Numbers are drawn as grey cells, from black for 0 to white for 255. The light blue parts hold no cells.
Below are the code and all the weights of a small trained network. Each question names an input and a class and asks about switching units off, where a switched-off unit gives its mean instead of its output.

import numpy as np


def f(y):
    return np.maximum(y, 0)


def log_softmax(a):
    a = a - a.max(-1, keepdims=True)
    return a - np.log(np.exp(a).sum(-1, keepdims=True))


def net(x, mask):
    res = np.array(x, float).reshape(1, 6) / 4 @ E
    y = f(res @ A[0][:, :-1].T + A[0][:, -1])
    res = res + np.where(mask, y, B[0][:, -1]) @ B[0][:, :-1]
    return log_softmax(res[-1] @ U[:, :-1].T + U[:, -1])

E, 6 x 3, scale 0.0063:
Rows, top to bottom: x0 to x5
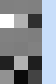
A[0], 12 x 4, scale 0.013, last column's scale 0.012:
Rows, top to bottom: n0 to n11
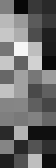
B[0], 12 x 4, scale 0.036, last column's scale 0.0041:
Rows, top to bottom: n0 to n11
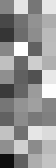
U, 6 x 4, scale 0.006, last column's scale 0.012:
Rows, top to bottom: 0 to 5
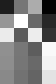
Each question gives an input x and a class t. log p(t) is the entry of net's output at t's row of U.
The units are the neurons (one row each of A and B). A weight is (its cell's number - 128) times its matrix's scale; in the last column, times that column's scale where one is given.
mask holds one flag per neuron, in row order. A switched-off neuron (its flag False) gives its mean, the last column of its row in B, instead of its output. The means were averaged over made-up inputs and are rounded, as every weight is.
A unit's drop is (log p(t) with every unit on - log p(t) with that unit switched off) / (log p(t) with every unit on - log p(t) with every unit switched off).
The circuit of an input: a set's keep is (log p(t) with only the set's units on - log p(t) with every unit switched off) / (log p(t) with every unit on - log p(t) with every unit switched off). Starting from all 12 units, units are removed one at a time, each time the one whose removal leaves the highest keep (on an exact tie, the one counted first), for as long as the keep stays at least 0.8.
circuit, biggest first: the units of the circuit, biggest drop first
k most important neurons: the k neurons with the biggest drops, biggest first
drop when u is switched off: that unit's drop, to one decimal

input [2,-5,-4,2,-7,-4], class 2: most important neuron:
(n4)
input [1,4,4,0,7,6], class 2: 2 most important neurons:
(n9; n3)
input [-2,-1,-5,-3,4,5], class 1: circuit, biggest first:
(n0; n6)
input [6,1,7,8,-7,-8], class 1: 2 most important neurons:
(n3; n9)
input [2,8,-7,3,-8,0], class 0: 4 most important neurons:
(n6; n2; n1; n9)
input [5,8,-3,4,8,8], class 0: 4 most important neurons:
(n6; n2; n1; n3)
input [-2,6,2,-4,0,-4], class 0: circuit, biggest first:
(n6; n2)
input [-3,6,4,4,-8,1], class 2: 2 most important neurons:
(n4; n11)
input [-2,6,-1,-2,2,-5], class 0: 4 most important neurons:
(n6; n2; n1; n0)
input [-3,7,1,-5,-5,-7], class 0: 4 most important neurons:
(n6; n2; n1; n0)
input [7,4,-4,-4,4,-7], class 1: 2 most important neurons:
(n3; n11)
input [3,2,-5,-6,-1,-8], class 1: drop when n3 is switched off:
1.5
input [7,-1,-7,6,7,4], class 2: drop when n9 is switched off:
1.0
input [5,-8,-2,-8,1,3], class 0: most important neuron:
(n11)
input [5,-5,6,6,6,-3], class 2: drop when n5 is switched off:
-0.1
